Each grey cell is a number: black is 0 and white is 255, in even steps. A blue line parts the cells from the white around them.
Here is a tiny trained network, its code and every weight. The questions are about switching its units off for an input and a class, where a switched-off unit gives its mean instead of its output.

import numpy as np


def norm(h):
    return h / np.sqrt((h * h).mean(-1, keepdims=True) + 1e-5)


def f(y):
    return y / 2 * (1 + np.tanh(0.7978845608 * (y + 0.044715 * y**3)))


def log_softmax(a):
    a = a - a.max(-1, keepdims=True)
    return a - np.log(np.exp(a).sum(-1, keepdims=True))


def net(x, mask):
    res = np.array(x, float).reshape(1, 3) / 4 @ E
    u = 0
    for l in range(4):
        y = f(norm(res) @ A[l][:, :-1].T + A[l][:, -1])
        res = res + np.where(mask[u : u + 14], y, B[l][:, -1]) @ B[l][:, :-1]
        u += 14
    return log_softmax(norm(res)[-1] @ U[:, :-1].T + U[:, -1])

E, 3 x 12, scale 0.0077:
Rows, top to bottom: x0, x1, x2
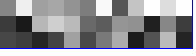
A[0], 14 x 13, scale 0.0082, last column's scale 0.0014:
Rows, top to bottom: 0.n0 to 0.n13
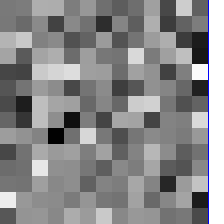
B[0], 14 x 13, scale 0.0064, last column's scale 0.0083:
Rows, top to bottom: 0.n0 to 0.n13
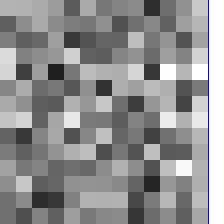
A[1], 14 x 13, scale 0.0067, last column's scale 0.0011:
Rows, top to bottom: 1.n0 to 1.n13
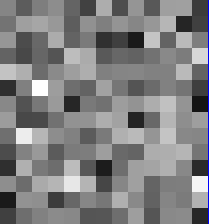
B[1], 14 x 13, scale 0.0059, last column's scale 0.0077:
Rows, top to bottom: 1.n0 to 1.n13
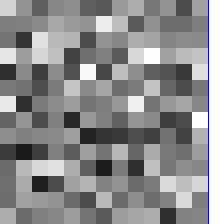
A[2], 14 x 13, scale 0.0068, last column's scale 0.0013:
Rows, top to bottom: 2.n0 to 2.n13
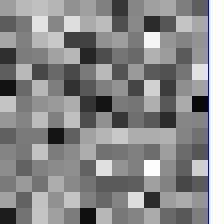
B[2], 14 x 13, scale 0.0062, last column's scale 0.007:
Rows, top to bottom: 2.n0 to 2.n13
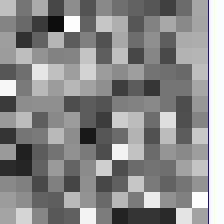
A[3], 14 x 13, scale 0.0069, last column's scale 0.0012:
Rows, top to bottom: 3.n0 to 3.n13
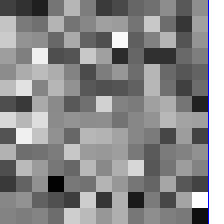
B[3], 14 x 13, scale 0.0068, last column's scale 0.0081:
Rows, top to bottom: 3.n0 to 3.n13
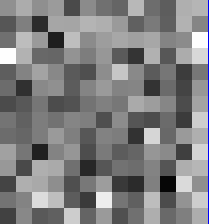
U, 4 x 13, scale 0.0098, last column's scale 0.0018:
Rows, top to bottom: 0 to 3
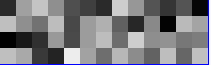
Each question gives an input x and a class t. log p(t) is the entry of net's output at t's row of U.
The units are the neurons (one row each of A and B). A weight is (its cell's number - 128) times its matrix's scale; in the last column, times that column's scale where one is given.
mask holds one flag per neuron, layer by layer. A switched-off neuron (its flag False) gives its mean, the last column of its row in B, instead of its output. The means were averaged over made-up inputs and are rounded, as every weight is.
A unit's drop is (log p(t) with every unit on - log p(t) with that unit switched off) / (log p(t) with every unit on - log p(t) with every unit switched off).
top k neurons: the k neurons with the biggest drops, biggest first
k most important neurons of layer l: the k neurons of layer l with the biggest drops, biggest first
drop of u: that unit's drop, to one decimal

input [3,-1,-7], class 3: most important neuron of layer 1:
(1.n7)
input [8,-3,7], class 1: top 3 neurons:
(0.n4 0.n12 1.n10)
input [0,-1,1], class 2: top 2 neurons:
(1.n0 1.n6)
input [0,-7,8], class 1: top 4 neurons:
(0.n4 0.n7 1.n11 0.n10)
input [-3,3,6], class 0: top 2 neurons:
(0.n4 0.n7)
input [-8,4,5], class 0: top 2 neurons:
(0.n4 0.n3)
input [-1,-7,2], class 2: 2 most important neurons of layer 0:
(0.n2 0.n0)
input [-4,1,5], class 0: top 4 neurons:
(0.n4 0.n7 2.n6 0.n12)
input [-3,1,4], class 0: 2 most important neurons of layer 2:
(2.n6 2.n7)
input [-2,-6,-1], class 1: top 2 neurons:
(3.n3 0.n4)
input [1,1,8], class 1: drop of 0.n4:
1.0
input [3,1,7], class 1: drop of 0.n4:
1.1
